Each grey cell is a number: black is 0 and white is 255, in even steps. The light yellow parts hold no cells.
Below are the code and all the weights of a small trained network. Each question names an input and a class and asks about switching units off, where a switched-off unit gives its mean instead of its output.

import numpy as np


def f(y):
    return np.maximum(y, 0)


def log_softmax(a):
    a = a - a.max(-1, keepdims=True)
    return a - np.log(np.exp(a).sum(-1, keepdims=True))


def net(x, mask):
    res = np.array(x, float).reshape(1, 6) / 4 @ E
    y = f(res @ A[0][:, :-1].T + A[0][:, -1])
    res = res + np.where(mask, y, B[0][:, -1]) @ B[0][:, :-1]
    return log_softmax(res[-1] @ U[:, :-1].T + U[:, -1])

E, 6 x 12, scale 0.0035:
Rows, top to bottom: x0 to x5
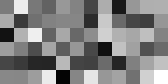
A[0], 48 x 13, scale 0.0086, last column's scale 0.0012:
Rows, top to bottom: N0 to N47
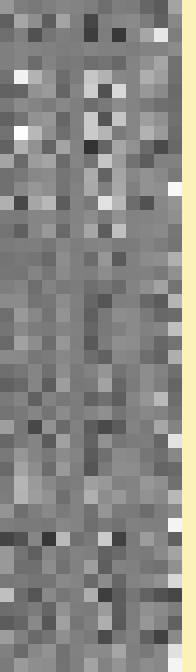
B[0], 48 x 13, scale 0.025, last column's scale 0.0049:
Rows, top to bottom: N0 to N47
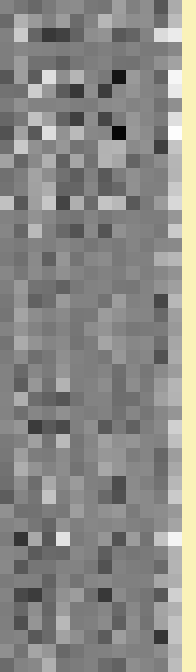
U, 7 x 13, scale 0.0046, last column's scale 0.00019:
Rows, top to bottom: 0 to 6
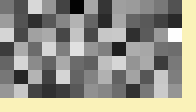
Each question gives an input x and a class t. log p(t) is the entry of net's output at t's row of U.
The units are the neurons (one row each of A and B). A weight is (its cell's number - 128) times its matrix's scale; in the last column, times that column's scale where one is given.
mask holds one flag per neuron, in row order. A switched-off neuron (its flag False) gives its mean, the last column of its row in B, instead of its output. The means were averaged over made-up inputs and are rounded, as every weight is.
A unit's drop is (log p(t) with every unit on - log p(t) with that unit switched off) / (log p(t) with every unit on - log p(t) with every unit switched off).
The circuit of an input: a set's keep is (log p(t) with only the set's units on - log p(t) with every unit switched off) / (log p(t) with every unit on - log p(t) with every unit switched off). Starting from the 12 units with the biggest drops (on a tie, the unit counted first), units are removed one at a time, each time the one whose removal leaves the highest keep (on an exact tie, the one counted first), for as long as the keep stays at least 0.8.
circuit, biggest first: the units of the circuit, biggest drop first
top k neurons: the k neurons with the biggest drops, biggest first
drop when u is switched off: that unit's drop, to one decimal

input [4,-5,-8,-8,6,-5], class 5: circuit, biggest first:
[N38]
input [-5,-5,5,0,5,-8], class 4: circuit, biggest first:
[N10 N1]
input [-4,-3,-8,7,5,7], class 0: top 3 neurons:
[N6 N8 N16]
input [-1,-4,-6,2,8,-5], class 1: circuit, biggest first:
[N42 N45]
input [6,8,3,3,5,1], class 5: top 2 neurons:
[N38 N44]
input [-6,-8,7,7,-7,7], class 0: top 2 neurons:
[N6 N8]
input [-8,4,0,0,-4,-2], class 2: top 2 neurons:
[N14 N11]
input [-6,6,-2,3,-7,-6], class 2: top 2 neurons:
[N14 N11]
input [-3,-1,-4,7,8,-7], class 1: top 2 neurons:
[N42 N30]
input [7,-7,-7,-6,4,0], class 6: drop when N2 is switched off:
0.2
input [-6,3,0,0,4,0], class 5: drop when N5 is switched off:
0.1
